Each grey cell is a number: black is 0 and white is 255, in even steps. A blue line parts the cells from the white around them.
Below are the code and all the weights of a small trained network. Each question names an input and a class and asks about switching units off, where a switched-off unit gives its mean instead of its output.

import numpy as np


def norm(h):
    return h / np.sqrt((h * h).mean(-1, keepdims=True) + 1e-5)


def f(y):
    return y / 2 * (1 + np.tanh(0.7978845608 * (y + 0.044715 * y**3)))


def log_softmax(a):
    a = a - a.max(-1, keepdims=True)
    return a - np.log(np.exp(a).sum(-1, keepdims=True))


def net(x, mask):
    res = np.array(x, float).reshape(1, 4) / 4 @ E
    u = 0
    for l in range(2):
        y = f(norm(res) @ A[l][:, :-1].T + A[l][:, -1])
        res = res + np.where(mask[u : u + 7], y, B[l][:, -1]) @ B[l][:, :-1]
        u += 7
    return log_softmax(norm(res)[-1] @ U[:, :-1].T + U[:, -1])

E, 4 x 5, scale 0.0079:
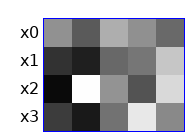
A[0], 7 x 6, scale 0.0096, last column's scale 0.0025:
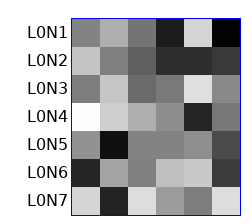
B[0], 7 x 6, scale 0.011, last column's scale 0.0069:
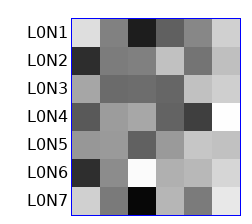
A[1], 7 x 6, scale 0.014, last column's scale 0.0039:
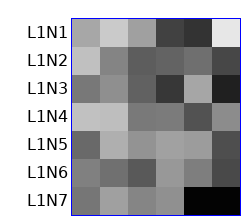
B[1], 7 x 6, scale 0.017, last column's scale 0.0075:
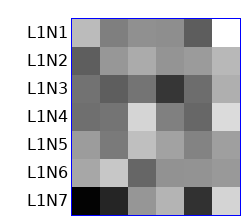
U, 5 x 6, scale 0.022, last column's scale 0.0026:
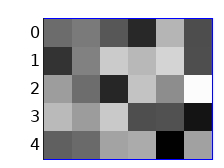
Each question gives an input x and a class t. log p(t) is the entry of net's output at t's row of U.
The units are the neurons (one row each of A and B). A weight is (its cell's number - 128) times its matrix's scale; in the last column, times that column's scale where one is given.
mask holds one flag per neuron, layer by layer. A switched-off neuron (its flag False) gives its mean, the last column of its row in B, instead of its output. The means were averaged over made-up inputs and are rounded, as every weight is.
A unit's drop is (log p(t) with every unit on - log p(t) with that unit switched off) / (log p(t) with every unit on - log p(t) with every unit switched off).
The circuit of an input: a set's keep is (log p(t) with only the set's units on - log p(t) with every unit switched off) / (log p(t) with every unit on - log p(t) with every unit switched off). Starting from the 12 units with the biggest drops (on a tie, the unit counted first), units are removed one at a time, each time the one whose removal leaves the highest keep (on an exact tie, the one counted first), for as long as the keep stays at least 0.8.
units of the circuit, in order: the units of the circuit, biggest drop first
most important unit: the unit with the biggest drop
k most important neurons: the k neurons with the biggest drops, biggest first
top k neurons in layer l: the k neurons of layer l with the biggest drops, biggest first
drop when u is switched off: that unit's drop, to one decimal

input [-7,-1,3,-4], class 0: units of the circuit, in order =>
[L0N3; L1N3]
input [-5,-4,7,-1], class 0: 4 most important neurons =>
[L0N3; L0N4; L1N3; L0N1]
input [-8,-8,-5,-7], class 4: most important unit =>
L1N7
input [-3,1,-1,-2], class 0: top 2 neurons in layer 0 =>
[L0N2; L0N7]
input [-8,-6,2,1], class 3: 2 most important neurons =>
[L0N3; L1N7]
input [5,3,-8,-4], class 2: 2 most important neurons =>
[L0N7; L0N5]
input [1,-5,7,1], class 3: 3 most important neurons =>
[L0N2; L1N7; L0N1]
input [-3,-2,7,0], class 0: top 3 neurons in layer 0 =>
[L0N1; L0N3; L0N2]
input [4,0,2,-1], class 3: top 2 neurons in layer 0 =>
[L0N2; L0N5]
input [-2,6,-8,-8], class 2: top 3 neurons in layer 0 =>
[L0N7; L0N5; L0N2]
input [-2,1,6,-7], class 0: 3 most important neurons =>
[L0N3; L0N4; L1N3]
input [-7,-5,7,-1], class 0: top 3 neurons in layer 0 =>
[L0N3; L0N4; L0N1]
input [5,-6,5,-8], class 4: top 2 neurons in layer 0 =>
[L0N4; L0N5]
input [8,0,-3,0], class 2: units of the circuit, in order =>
[L0N7]
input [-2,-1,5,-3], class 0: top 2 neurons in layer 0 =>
[L0N3; L0N4]
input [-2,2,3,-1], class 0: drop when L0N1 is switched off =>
0.3
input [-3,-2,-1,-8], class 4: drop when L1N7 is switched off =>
0.2
